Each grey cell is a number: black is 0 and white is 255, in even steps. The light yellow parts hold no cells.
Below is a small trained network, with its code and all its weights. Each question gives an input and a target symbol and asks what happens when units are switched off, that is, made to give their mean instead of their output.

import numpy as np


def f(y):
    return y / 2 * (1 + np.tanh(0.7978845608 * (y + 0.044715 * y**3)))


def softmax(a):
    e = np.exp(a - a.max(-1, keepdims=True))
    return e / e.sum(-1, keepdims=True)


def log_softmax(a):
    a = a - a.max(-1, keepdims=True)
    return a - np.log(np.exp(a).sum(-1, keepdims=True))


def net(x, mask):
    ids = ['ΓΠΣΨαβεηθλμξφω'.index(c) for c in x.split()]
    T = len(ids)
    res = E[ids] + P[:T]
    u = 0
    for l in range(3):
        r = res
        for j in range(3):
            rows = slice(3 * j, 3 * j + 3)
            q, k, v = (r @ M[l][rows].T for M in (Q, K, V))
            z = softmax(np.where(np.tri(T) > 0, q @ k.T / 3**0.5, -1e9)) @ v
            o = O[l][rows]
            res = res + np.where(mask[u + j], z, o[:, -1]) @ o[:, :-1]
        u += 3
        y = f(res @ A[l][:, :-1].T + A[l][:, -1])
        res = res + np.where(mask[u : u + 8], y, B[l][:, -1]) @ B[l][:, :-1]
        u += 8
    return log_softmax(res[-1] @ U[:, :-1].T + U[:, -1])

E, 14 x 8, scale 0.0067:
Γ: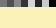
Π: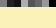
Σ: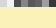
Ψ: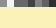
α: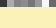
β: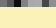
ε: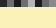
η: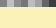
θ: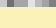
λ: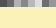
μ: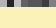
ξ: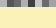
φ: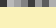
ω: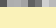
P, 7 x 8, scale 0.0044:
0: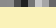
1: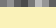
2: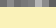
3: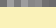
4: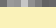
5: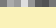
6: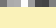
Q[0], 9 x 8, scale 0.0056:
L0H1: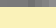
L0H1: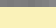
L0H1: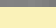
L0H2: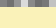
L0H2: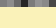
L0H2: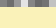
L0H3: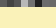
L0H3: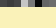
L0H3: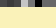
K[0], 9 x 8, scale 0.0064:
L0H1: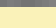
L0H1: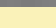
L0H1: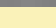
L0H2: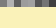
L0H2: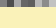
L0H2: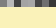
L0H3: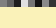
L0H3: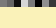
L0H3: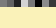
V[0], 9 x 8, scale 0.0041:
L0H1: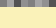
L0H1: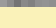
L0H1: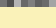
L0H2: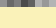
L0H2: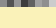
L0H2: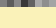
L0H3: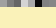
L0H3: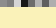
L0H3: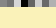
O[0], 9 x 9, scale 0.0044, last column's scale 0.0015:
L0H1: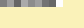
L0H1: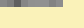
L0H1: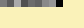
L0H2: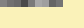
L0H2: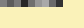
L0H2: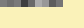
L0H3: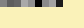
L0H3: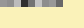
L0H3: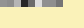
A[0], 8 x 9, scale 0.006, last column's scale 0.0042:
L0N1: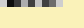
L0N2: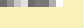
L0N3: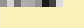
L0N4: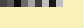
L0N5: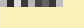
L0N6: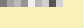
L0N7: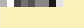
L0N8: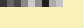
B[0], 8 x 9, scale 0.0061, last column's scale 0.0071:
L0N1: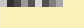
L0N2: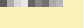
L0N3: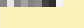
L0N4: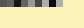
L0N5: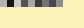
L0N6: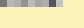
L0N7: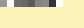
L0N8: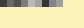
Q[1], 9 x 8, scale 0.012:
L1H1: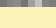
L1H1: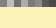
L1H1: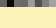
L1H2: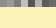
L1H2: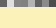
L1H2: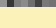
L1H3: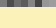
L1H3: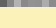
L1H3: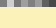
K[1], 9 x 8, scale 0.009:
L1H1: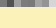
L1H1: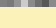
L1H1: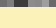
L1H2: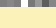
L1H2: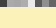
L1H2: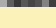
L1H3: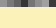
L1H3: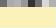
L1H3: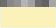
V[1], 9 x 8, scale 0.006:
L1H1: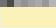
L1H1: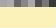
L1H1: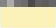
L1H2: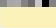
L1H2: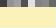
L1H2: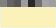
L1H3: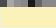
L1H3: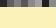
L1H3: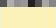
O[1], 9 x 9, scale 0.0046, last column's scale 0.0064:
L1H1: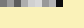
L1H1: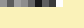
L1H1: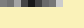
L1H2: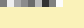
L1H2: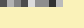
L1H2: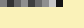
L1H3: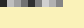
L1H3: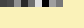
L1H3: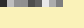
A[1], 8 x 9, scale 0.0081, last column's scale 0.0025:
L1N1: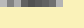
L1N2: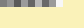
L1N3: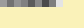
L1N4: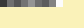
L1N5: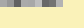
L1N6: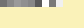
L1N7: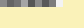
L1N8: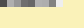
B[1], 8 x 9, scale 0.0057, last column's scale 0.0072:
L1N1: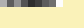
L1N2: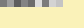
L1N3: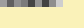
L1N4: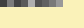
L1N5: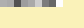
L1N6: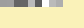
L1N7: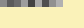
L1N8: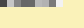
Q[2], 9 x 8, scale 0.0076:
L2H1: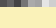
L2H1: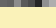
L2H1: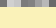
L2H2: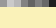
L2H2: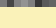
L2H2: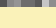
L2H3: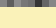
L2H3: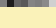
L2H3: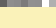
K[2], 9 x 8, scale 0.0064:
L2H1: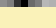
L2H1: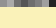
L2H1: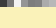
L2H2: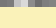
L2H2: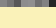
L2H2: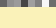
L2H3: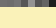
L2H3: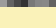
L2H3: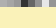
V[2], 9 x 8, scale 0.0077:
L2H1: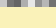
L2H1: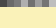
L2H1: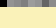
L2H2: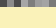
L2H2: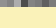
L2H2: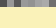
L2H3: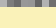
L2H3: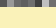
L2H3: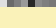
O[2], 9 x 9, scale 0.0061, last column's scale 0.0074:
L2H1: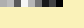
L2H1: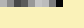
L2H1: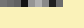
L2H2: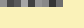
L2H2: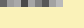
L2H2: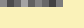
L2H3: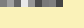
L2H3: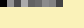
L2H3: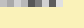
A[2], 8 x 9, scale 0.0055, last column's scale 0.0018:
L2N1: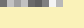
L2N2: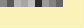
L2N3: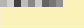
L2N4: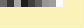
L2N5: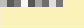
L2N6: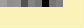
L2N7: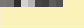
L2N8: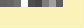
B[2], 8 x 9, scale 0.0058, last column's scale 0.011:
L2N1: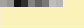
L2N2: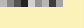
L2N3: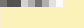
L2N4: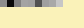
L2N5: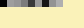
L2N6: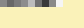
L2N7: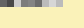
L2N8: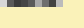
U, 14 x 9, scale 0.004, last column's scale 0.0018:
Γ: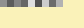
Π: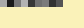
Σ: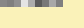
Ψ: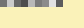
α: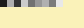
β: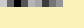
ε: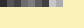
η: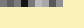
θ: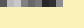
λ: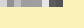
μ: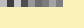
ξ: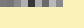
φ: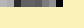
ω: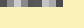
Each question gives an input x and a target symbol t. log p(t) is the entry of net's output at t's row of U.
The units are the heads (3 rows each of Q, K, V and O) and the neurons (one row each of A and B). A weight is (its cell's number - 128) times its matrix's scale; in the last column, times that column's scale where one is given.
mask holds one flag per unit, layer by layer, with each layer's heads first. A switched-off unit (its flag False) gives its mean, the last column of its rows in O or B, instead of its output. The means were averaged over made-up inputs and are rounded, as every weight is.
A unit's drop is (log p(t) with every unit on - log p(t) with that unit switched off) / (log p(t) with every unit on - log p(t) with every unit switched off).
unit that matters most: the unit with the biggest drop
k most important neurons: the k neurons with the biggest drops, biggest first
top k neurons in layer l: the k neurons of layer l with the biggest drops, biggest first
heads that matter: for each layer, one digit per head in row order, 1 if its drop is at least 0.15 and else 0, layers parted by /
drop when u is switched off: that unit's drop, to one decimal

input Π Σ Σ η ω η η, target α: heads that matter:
000 / 001 / 001
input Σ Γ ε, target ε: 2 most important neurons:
L1N4, L0N8
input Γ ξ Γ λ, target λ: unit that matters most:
L1H2
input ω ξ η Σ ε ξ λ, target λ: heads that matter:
000 / 110 / 101
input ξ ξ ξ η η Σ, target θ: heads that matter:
010 / 100 / 000
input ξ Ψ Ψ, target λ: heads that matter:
000 / 110 / 001
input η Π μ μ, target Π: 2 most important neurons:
L0N4, L0N5
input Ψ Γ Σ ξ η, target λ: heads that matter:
000 / 010 / 001
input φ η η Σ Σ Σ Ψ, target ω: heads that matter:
000 / 101 / 100
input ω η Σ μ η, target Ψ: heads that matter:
000 / 100 / 010
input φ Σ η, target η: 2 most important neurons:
L0N4, L1N8
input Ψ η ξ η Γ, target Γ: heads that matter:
000 / 010 / 000
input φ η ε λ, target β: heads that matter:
010 / 100 / 101
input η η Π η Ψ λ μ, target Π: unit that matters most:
L0N7
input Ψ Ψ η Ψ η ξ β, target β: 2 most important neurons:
L0N8, L0N7
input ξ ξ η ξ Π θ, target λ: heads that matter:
000 / 110 / 001
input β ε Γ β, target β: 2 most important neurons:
L0N8, L0N1
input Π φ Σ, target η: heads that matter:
000 / 001 / 100
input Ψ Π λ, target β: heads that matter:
000 / 100 / 101
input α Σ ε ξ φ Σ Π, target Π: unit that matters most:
L0H3
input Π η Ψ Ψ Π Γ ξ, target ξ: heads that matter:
000 / 010 / 000
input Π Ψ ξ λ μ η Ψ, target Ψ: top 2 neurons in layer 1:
L1N5, L1N8
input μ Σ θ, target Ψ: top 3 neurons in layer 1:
L1N5, L1N3, L1N1
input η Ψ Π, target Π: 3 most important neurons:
L0N4, L0N1, L2N8
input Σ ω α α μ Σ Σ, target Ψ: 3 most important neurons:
L0N7, L0N5, L0N4
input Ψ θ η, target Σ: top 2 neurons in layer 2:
L2N3, L2N7
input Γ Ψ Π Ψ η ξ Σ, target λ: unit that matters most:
L2H3
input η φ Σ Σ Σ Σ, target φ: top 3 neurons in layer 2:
L2N1, L2N8, L2N7
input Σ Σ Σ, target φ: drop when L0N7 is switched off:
0.1
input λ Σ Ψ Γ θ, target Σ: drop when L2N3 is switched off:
0.2
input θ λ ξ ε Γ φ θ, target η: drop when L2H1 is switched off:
0.9
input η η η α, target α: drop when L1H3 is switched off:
0.2
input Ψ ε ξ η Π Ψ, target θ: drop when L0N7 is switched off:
0.3
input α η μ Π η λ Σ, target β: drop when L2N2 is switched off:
0.0
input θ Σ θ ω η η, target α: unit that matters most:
L1H3
